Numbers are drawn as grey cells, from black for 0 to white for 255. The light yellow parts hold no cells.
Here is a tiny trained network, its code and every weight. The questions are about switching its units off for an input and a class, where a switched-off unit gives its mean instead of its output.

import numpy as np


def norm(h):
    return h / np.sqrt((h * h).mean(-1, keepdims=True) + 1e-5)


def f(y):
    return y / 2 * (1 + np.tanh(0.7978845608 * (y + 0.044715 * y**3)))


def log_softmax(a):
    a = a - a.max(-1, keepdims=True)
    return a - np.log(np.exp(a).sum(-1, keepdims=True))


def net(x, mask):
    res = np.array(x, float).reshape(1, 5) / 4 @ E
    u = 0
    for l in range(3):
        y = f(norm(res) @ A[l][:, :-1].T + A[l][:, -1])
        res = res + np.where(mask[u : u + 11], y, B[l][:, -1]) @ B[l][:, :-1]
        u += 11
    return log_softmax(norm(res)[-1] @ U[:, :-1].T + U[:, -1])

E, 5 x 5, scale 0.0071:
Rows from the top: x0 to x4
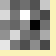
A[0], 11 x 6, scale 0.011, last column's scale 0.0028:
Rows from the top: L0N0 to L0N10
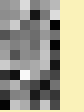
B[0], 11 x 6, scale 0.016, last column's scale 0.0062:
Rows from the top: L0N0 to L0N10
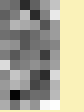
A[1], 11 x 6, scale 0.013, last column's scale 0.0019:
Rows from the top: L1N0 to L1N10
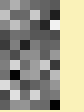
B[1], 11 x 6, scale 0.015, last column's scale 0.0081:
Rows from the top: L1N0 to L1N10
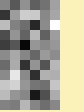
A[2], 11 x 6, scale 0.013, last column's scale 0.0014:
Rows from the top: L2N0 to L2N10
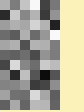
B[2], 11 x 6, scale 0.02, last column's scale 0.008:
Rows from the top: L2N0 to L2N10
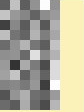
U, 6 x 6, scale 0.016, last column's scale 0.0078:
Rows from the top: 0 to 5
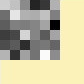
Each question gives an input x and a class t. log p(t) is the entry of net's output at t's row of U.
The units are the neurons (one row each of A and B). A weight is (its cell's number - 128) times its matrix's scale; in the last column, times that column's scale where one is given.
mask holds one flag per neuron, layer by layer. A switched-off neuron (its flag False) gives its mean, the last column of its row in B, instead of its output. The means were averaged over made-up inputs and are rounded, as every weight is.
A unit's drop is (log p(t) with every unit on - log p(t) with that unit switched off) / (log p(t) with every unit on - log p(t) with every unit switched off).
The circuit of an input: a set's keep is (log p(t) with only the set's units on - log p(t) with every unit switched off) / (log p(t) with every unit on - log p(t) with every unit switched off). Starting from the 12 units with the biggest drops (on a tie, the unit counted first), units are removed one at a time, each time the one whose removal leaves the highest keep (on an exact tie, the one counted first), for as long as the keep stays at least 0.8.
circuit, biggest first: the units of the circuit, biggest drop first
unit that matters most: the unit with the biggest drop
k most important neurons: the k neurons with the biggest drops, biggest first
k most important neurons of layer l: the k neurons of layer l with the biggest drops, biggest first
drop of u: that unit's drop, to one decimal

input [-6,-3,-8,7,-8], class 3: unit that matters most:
L0N10
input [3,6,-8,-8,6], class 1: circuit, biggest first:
(L1N1; L2N0)
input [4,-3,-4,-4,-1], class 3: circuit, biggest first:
(L1N2; L2N7)
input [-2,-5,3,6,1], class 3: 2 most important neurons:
(L0N10; L1N2)
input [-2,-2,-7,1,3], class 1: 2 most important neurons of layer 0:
(L0N7; L0N1)
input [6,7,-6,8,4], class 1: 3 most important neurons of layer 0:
(L0N6; L0N7; L0N8)
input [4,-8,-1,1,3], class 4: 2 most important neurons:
(L1N4; L0N10)
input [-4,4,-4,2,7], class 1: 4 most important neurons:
(L0N1; L0N7; L1N1; L2N0)
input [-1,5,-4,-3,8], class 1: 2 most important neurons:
(L0N1; L1N1)
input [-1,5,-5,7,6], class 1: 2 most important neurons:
(L0N6; L0N7)
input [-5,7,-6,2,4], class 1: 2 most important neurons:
(L0N1; L1N1)
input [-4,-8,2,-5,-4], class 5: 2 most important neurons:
(L0N9; L0N10)
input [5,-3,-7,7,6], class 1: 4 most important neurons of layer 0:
(L0N6; L0N7; L0N1; L0N8)
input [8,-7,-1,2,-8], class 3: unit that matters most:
L1N2
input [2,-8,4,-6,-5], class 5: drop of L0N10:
0.2
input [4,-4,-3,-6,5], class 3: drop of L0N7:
0.1
